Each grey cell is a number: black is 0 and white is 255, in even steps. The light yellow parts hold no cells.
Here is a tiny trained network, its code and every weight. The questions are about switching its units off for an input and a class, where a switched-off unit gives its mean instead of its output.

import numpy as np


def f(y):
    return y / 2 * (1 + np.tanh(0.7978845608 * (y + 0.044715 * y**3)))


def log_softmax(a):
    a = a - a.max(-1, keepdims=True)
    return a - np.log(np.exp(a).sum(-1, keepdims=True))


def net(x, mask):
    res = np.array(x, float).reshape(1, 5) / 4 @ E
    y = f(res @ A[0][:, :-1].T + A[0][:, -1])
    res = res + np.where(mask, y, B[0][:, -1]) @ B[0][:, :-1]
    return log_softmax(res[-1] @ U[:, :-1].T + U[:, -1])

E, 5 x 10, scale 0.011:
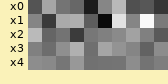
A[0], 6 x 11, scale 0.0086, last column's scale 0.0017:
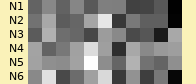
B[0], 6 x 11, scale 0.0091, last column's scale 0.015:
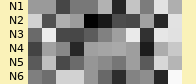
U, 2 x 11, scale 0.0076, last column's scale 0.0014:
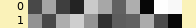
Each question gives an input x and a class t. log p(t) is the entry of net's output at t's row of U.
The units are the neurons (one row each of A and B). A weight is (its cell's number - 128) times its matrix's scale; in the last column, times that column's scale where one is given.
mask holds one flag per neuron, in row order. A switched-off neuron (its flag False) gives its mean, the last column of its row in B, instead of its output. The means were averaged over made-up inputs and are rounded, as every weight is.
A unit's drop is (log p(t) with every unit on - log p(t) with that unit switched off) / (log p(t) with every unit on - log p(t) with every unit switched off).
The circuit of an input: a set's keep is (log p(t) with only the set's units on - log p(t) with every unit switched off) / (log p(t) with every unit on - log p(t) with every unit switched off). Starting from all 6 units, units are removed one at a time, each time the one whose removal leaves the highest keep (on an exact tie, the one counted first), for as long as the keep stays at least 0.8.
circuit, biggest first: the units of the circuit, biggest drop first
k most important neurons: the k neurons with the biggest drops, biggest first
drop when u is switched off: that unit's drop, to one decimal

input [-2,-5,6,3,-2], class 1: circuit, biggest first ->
(N2)
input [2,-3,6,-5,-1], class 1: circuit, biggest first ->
(N4; N5)
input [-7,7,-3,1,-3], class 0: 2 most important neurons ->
(N2; N6)
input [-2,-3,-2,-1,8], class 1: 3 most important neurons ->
(N3; N6; N1)
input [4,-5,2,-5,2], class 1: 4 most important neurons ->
(N2; N6; N4; N5)
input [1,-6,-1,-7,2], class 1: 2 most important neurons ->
(N2; N6)
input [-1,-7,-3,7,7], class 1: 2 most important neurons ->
(N2; N6)
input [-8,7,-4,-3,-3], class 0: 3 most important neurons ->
(N2; N6; N4)
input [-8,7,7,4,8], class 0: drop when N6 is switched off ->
0.1
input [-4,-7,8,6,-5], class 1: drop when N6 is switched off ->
0.3
